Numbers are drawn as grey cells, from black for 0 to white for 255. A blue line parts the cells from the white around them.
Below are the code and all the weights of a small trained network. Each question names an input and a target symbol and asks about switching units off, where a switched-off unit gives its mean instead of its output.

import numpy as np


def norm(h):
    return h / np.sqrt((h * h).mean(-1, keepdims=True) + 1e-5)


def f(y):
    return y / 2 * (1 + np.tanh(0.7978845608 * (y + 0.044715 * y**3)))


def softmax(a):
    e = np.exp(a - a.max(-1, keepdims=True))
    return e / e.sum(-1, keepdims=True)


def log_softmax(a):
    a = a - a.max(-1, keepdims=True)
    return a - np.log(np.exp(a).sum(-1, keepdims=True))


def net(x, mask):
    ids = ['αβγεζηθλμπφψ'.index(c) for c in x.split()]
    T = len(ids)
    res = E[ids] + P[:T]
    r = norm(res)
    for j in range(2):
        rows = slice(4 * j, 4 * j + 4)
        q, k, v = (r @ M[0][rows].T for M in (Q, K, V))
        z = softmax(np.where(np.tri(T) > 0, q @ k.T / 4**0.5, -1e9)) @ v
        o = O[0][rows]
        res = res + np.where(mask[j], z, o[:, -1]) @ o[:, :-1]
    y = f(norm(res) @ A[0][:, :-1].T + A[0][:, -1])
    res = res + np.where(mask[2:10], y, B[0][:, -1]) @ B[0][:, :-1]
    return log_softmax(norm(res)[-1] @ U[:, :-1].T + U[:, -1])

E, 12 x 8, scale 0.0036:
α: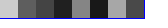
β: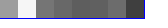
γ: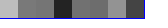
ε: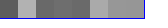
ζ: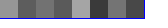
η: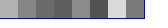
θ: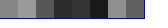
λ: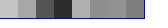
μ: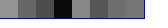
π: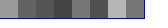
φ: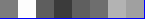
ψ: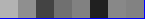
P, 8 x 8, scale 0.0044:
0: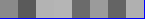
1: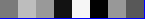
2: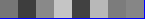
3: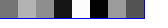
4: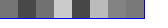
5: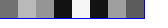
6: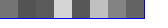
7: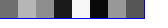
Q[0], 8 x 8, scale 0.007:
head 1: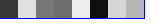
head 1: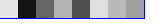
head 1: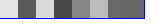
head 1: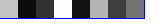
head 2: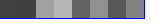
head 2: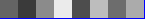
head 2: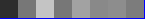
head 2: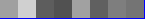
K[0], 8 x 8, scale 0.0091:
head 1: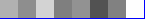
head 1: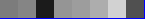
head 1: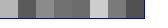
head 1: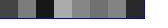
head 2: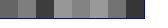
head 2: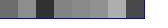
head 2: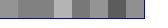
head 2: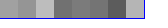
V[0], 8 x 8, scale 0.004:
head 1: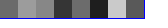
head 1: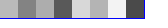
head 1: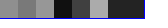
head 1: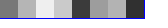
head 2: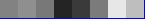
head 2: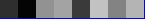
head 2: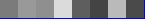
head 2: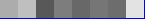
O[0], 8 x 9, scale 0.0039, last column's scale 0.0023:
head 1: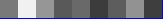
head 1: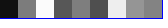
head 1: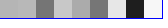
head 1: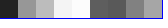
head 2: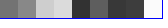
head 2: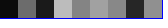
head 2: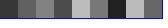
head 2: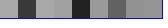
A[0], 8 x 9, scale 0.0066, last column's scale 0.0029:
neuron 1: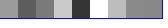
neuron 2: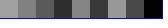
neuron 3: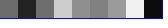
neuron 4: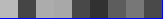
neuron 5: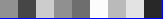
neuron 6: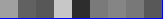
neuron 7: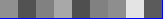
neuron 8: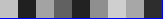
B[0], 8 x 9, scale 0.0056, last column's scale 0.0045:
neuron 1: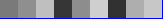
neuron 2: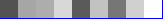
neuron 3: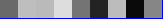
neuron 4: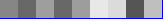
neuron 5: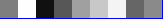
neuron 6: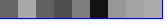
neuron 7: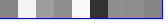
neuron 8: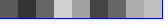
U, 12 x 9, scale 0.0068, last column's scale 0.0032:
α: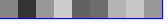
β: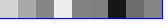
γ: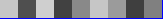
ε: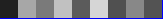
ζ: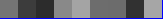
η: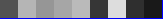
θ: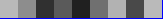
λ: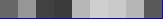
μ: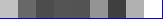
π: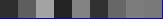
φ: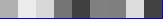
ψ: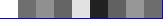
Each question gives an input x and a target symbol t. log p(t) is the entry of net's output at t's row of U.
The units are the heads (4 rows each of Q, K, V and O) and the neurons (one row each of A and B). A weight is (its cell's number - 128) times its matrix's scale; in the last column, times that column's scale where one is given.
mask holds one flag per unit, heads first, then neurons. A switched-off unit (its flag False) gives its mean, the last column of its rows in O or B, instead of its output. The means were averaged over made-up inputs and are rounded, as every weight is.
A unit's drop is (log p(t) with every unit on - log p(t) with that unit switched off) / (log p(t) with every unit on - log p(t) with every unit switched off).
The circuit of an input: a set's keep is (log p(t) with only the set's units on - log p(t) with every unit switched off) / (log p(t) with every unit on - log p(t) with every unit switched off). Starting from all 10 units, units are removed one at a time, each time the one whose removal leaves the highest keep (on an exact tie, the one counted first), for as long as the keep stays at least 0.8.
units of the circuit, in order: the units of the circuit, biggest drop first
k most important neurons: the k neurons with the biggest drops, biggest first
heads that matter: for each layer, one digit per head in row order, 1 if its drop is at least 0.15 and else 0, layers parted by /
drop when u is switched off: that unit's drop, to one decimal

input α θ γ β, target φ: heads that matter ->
10
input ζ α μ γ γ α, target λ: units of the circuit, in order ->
[head 2; neuron 2]
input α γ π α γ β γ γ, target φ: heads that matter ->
00
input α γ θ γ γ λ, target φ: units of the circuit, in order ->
[neuron 2; head 1]
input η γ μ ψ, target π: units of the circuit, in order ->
[head 1]
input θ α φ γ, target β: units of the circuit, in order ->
[head 1; neuron 2]
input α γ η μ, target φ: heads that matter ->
00
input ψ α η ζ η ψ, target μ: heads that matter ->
10
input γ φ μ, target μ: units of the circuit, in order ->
[head 1; neuron 1; neuron 6]
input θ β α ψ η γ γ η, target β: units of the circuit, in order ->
[head 1; head 2]
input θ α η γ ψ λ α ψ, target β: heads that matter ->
10
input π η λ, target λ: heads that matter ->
00
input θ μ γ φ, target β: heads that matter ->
10
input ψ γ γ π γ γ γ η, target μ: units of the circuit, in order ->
[head 1]
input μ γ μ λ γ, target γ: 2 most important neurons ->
[neuron 2; neuron 1]
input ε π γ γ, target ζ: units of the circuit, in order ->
[head 1; head 2]
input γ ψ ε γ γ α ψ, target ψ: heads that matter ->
11
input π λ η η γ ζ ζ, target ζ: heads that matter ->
01
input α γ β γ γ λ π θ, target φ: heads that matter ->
00
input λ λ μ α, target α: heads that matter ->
10
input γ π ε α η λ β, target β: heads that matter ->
11
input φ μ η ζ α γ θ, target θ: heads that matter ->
10
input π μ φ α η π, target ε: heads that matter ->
11
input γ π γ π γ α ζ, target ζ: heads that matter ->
01
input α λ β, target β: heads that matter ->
10
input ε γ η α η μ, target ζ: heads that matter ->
11
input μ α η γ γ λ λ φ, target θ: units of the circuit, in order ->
[head 1]
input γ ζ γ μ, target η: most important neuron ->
[neuron 1]
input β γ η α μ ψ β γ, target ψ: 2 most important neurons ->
[neuron 4; neuron 1]
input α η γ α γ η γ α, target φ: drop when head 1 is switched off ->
0.1
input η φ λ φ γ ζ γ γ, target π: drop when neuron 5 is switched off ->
0.0
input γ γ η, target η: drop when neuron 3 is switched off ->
0.2
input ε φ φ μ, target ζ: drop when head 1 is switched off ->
0.6
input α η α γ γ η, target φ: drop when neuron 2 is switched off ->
0.4
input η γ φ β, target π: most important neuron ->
[neuron 2]
